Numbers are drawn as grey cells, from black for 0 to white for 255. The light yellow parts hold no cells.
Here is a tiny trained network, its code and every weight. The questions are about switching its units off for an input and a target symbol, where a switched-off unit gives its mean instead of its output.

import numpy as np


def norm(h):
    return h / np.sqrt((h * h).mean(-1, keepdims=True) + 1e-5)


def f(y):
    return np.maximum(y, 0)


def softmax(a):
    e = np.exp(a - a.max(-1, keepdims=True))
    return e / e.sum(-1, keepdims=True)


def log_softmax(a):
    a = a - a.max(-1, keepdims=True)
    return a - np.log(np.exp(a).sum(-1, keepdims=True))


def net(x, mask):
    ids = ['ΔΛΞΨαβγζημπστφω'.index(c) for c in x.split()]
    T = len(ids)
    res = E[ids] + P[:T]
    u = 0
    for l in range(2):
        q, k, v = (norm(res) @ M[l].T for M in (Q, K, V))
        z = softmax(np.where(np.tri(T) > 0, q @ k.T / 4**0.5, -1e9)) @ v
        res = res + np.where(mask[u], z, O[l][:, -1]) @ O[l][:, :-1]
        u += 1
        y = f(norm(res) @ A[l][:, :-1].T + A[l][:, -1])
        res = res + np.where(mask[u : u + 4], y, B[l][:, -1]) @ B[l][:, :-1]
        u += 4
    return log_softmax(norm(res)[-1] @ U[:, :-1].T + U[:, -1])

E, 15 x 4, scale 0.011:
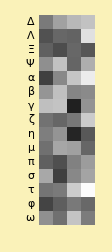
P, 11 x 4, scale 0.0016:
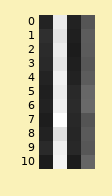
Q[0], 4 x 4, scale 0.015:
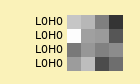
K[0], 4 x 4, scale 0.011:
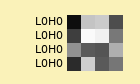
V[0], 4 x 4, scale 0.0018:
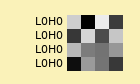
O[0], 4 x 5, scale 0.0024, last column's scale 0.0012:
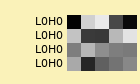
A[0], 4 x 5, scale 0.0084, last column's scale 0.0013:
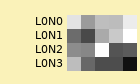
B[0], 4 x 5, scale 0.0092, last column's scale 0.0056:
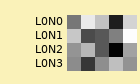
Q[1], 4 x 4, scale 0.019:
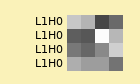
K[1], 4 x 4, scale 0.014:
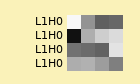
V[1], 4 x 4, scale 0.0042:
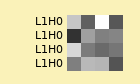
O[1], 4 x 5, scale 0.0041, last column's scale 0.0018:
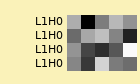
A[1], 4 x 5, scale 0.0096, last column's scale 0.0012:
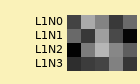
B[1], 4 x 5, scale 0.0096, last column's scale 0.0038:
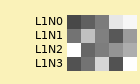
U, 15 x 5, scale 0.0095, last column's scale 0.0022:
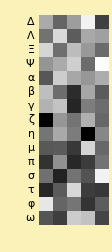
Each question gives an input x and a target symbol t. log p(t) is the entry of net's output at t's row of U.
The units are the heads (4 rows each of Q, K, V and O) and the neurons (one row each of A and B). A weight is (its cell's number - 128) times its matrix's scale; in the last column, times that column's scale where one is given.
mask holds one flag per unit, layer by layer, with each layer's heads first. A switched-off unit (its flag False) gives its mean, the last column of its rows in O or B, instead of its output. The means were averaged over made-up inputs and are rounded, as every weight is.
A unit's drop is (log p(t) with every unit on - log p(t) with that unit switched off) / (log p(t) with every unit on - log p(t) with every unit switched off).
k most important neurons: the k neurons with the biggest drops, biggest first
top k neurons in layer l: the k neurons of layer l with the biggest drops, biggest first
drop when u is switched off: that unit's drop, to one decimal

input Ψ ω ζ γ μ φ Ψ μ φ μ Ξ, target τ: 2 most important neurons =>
L1N3, L0N1
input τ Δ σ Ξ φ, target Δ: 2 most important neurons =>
L1N2, L0N1
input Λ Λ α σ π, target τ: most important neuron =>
L1N3
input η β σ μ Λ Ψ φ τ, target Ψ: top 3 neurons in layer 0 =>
L0N0, L0N1, L0N2
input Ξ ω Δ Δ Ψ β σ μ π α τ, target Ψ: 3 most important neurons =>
L0N0, L0N1, L1N0
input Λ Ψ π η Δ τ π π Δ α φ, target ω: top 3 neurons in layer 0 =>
L0N1, L0N2, L0N0
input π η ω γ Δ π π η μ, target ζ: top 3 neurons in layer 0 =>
L0N1, L0N2, L0N0
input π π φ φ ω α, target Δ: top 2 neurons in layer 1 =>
L1N3, L1N0
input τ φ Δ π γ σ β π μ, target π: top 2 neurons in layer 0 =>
L0N2, L0N0
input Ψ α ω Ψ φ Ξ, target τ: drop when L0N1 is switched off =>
0.2
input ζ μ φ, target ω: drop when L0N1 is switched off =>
0.7
